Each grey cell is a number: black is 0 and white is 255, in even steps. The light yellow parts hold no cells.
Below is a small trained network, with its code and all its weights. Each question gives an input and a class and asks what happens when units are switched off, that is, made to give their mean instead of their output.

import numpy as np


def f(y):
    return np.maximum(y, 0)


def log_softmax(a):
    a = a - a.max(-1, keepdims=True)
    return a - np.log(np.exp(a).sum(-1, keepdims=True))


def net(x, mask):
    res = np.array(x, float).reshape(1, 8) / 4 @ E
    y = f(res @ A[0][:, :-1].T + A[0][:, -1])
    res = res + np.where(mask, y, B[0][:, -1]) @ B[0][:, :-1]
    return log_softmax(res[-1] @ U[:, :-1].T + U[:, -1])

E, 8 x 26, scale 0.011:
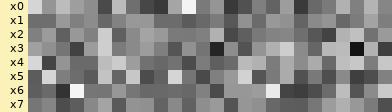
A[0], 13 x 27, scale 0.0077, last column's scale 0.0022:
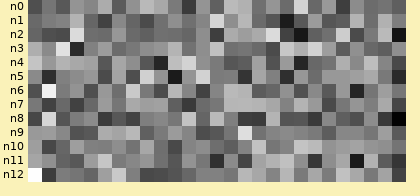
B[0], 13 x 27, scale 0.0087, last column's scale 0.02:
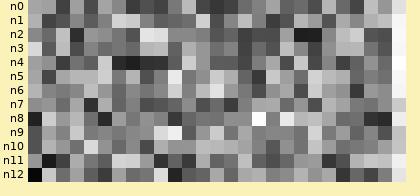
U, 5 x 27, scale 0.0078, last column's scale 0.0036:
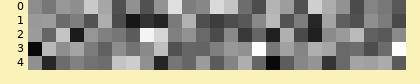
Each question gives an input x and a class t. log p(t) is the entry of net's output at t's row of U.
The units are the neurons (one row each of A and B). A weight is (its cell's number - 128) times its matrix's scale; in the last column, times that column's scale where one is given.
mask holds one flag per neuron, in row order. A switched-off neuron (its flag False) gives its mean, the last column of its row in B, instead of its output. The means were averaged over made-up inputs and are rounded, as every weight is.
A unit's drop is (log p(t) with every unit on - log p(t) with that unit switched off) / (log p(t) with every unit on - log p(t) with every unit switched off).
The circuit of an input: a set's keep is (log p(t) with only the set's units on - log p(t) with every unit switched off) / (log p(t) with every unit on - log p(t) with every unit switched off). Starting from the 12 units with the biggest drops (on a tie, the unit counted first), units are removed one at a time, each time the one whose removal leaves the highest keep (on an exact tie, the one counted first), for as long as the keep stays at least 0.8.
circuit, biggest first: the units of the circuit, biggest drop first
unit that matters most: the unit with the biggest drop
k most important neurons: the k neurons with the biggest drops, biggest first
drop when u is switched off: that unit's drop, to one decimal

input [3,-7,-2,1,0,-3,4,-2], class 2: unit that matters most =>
n2
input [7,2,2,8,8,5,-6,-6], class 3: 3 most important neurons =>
(n12 n9 n1)
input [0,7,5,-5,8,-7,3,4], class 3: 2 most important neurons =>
(n12 n6)
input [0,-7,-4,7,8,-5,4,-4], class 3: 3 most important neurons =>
(n12 n1 n10)
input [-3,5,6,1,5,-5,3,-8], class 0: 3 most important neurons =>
(n5 n8 n10)
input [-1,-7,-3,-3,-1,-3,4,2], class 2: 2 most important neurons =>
(n2 n11)
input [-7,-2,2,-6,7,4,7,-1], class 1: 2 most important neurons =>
(n7 n0)
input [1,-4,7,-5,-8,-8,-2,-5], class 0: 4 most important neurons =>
(n5 n12 n7 n11)
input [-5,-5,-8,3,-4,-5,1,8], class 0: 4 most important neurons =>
(n5 n4 n12 n7)
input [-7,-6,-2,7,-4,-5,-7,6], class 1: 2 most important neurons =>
(n0 n2)
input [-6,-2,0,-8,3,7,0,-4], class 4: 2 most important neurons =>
(n1 n5)
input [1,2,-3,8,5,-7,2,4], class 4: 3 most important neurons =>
(n11 n6 n9)
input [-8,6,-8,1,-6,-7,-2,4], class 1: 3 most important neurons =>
(n0 n6 n9)
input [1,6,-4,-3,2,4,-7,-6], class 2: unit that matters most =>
n3
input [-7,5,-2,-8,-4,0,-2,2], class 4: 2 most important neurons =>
(n1 n4)
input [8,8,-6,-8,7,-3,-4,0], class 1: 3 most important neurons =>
(n4 n11 n8)
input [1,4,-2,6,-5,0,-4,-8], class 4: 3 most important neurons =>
(n11 n2 n12)
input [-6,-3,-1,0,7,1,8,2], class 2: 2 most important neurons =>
(n2 n4)
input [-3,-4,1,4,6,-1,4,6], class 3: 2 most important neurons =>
(n12 n3)
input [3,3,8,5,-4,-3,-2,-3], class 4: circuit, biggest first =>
(n11)
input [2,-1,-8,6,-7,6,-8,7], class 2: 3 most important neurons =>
(n3 n5 n12)
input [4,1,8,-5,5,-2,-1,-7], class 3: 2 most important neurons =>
(n12 n11)
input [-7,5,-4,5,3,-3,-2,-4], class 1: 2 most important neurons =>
(n0 n7)
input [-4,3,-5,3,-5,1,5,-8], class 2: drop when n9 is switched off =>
0.1
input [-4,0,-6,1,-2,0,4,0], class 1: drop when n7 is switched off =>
0.1
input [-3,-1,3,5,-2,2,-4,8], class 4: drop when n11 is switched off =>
1.0
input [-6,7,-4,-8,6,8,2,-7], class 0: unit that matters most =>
n6
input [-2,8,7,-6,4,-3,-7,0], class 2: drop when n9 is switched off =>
0.0
